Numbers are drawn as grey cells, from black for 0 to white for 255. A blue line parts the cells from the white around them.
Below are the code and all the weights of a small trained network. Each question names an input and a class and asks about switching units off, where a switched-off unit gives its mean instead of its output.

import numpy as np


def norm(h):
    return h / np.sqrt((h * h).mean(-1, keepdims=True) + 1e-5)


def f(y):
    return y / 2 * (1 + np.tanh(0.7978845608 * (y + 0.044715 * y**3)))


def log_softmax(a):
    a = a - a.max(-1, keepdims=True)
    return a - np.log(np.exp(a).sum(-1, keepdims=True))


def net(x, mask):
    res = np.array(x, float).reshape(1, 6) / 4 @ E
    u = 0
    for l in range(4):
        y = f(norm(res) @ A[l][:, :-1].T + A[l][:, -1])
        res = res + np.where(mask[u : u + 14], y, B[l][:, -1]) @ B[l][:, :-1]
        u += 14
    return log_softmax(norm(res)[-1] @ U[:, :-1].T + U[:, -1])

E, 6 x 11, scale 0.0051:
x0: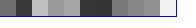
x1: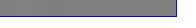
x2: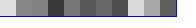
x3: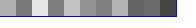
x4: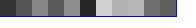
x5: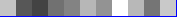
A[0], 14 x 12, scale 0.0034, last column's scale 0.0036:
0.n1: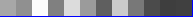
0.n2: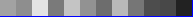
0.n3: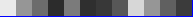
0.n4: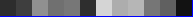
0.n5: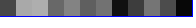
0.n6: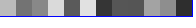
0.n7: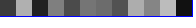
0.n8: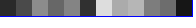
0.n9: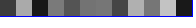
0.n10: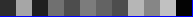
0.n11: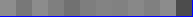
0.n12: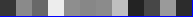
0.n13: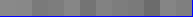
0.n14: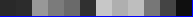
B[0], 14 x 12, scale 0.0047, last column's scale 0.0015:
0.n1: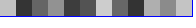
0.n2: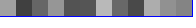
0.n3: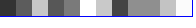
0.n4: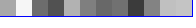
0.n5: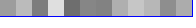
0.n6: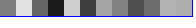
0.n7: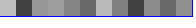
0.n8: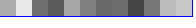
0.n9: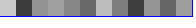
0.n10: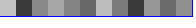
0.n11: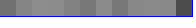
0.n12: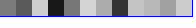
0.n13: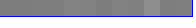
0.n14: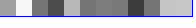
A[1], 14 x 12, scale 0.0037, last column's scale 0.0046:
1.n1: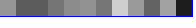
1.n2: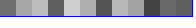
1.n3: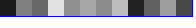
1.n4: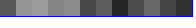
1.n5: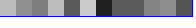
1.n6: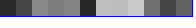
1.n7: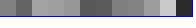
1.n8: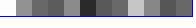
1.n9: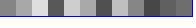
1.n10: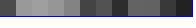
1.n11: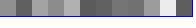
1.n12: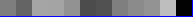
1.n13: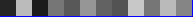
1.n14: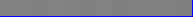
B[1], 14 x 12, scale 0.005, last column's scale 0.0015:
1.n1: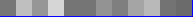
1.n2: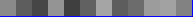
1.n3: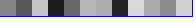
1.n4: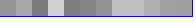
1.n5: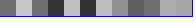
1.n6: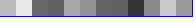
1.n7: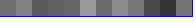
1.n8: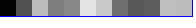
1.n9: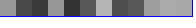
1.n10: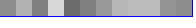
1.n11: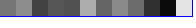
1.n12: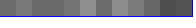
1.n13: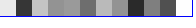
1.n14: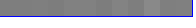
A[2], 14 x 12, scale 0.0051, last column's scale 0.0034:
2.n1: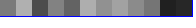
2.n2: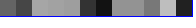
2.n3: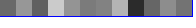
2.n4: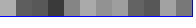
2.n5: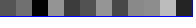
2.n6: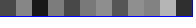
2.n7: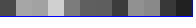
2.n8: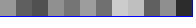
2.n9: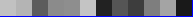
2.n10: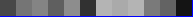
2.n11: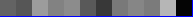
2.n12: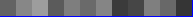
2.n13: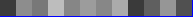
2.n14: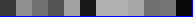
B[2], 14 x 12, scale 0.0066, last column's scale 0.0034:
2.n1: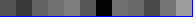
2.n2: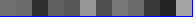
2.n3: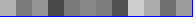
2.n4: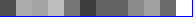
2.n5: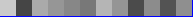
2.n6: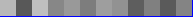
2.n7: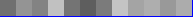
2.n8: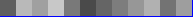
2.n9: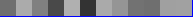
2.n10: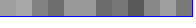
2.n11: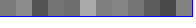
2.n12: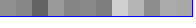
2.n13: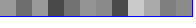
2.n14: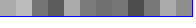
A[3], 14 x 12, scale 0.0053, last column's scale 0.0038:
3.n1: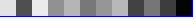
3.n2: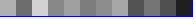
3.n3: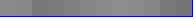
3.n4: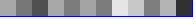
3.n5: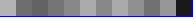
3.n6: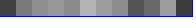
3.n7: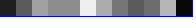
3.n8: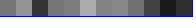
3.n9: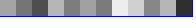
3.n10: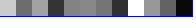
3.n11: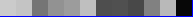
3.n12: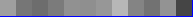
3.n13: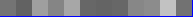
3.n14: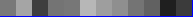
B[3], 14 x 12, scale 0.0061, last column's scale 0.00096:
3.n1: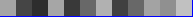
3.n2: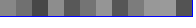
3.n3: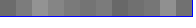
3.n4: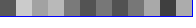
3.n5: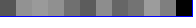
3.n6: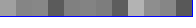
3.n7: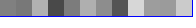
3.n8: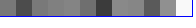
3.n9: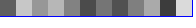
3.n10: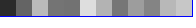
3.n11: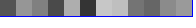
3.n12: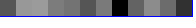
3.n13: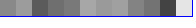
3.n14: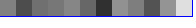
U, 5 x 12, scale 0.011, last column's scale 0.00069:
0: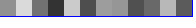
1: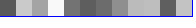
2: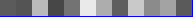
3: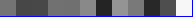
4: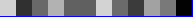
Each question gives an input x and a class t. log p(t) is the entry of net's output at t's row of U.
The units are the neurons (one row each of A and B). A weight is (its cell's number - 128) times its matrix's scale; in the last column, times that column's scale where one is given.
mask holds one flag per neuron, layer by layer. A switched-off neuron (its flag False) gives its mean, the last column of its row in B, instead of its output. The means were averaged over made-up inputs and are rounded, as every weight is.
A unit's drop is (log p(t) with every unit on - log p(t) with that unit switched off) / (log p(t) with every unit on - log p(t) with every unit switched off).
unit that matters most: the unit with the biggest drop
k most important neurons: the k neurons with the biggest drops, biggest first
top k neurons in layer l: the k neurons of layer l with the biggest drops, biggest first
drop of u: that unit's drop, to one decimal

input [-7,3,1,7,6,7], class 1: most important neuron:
(1.n11)
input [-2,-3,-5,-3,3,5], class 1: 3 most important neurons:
(0.n3 1.n8 2.n8)
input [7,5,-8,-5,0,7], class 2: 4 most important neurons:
(1.n3 0.n12 3.n7 2.n12)
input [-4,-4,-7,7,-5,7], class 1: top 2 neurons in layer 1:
(1.n13 1.n8)
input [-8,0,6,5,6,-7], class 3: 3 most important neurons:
(2.n1 2.n4 3.n14)
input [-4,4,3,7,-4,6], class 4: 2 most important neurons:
(0.n1 3.n1)
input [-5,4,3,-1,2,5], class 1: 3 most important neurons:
(1.n11 2.n8 2.n2)
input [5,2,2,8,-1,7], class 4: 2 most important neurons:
(0.n1 3.n1)
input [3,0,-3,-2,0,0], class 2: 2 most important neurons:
(3.n7 1.n11)
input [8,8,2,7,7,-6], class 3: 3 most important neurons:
(2.n2 1.n5 0.n6)
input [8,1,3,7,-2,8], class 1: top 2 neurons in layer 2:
(2.n8 2.n1)
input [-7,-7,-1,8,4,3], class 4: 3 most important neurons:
(0.n1 3.n1 1.n11)
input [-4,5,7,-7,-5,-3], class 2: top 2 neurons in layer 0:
(0.n3 0.n1)
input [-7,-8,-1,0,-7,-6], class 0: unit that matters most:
2.n9
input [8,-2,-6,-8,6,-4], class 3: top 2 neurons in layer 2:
(2.n2 2.n11)
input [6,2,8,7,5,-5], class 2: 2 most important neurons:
(3.n10 1.n13)
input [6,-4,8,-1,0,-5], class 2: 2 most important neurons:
(0.n3 3.n10)
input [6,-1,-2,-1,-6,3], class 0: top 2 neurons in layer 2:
(2.n9 2.n1)
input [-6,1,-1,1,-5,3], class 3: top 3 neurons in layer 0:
(0.n4 0.n8 0.n14)
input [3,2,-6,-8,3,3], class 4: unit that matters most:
2.n5
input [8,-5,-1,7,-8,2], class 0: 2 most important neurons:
(2.n9 0.n6)
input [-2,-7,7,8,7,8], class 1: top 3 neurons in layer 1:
(1.n13 1.n5 1.n3)
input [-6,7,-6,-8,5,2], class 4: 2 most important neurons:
(2.n5 0.n3)
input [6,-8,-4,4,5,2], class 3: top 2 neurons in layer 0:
(0.n6 0.n3)
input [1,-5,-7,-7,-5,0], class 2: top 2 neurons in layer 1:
(1.n3 1.n9)
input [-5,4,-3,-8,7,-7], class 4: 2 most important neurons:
(2.n5 2.n4)
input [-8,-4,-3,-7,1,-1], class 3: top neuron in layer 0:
(0.n1)
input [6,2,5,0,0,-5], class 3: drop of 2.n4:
0.2
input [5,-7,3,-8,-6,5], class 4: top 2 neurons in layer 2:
(2.n5 2.n6)
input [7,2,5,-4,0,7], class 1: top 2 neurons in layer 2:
(2.n8 2.n1)
